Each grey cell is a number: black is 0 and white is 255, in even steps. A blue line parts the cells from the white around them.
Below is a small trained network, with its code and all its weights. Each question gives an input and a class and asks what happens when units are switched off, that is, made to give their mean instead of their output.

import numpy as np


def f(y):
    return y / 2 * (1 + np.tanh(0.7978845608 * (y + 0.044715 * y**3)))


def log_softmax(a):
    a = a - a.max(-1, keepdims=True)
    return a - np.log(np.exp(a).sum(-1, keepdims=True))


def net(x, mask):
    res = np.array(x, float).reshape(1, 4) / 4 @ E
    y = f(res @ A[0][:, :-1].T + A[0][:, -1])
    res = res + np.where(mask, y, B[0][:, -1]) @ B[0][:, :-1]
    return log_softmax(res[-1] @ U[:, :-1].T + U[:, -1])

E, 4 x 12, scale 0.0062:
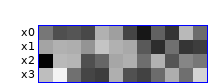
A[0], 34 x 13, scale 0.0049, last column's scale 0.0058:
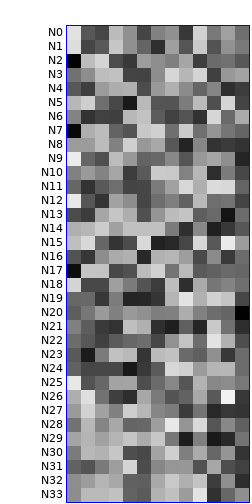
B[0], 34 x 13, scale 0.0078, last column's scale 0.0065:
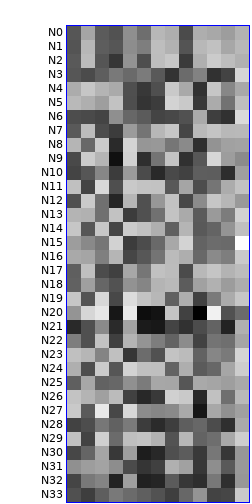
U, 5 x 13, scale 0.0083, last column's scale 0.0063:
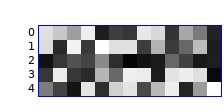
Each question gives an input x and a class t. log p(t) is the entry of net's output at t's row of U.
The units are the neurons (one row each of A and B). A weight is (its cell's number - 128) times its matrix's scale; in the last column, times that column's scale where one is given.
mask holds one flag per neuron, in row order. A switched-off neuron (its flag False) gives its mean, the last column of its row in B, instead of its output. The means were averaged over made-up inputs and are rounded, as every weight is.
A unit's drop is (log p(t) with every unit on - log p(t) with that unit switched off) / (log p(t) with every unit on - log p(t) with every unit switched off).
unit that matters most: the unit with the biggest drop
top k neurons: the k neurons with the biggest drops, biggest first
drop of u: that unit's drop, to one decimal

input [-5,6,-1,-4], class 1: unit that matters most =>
N29
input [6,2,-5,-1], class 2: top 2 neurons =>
[N6, N21]
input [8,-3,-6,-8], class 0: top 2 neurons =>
[N23, N16]
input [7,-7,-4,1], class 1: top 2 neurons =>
[N19, N11]
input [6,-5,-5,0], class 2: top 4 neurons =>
[N6, N21, N29, N14]
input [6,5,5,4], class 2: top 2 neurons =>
[N21, N6]
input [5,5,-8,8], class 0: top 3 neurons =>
[N15, N5, N26]
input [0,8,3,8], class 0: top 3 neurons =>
[N15, N26, N5]
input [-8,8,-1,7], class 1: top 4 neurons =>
[N14, N29, N27, N8]
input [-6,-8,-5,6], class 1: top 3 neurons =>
[N19, N24, N11]
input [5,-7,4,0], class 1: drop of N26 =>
0.0
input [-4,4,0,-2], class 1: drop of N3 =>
-0.1
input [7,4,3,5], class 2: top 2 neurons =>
[N21, N6]
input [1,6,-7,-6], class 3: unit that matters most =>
N1
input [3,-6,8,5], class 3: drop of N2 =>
0.1
